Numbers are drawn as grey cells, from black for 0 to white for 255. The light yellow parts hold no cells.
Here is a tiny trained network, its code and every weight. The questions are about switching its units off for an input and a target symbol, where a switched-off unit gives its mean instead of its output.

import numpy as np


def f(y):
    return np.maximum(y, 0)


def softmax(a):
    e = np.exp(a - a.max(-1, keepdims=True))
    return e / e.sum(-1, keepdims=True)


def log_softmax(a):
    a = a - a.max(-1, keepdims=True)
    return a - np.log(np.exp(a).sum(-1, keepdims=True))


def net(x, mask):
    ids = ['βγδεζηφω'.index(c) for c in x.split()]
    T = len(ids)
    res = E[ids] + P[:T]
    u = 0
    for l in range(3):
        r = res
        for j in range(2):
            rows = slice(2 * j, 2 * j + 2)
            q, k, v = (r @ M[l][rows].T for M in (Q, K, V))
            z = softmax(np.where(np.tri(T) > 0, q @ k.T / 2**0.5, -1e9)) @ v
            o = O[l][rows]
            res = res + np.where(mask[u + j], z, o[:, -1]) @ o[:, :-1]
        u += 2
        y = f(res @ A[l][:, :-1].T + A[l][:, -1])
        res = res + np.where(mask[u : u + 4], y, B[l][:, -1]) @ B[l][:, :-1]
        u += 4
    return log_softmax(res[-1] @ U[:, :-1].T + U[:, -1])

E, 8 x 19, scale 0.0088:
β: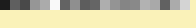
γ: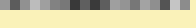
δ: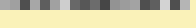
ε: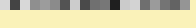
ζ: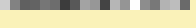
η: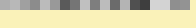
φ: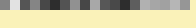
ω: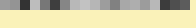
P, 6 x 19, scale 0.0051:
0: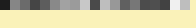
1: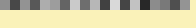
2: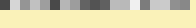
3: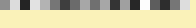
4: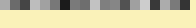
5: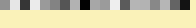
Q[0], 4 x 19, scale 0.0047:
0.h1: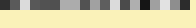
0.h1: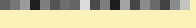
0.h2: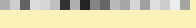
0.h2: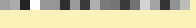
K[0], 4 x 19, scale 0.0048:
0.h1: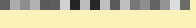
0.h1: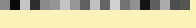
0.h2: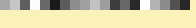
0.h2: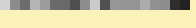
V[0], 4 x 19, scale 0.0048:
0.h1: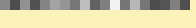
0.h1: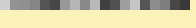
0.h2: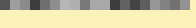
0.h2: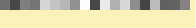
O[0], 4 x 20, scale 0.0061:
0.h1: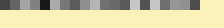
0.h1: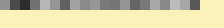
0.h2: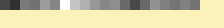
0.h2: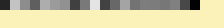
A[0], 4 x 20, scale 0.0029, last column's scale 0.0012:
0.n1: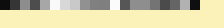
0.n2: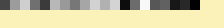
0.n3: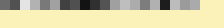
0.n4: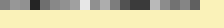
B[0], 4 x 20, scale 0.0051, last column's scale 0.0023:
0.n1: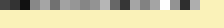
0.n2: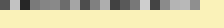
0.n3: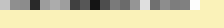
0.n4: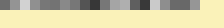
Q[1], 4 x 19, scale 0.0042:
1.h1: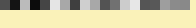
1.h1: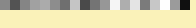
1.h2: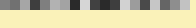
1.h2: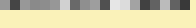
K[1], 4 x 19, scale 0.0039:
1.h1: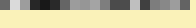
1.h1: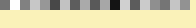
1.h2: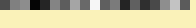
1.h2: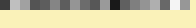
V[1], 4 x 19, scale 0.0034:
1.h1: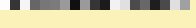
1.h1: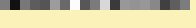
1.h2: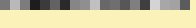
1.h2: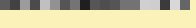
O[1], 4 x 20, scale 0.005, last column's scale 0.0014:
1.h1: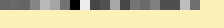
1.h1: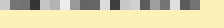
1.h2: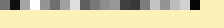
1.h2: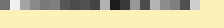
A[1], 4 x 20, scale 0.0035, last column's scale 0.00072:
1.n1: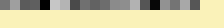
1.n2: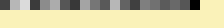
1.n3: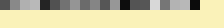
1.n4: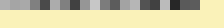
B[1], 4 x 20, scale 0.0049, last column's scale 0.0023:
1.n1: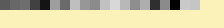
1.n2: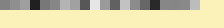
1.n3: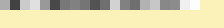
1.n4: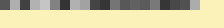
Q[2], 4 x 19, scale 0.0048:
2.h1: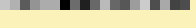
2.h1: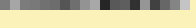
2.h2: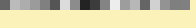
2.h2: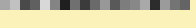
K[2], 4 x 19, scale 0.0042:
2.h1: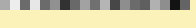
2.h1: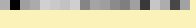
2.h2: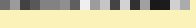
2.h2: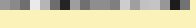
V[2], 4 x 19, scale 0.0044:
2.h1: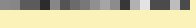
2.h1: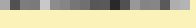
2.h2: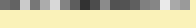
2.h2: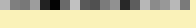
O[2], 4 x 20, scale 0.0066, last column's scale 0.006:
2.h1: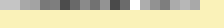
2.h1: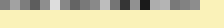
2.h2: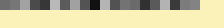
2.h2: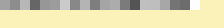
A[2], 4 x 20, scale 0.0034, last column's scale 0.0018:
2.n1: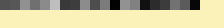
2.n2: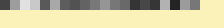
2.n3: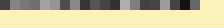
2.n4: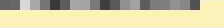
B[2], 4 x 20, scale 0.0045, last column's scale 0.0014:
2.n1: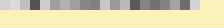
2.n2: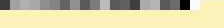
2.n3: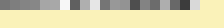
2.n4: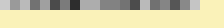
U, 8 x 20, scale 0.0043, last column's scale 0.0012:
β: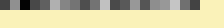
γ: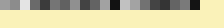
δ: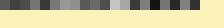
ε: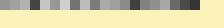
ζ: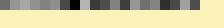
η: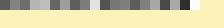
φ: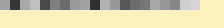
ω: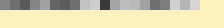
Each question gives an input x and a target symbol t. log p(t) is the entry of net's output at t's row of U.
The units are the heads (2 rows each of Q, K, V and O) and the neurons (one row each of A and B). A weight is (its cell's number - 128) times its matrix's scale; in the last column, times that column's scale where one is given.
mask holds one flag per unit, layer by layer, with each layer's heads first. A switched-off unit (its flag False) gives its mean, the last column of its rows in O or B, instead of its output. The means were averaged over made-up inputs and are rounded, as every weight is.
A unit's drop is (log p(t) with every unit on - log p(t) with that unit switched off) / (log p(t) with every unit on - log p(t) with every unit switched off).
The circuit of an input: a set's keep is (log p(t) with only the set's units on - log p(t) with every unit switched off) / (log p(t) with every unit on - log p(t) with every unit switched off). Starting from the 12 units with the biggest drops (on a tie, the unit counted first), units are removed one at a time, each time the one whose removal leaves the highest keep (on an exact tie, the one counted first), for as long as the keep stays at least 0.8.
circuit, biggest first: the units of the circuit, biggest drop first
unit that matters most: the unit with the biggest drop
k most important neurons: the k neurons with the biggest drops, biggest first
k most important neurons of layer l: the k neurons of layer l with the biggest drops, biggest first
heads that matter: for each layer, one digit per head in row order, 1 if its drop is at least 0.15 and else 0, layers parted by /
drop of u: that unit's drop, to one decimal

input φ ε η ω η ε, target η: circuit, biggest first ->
(0.h2, 2.h2, 2.h1)
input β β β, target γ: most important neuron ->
(0.n2)
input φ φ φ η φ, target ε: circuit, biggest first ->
(2.h2, 0.h1, 2.h1)
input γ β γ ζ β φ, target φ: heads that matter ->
01 / 00 / 00
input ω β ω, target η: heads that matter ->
01 / 00 / 01
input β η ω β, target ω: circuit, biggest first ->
(2.h2, 0.h2)
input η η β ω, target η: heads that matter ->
01 / 00 / 10
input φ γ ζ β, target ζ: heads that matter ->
01 / 10 / 00
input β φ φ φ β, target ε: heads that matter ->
11 / 11 / 01
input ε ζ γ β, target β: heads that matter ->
10 / 00 / 11
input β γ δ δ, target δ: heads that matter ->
00 / 00 / 10
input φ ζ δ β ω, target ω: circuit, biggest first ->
(2.h2, 0.h2, 1.h2, 2.h1)
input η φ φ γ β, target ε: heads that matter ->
01 / 11 / 01
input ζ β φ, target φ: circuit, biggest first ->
(0.h2, 1.h2, 1.n3)
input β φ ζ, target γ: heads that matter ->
11 / 10 / 11
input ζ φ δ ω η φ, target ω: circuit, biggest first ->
(2.h2, 1.h2)
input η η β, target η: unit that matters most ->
0.h2
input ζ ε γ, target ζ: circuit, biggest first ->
(1.h1, 0.h2)
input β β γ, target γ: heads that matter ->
11 / 00 / 01
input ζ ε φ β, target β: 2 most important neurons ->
(0.n1, 1.n3)
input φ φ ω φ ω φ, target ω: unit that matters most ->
2.h2
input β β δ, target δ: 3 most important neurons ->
(1.n1, 1.n4, 2.n3)
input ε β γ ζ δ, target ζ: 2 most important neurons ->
(1.n4, 0.n3)
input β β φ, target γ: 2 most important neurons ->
(0.n1, 0.n2)
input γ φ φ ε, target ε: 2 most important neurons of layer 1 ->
(1.n3, 1.n2)
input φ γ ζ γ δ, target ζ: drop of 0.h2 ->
0.2
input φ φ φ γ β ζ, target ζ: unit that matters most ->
1.h1
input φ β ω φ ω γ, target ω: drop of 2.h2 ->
0.7
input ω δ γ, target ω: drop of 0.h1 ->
-0.1
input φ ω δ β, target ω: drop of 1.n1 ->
0.0
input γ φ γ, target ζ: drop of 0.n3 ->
0.2
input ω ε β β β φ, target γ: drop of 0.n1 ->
0.1
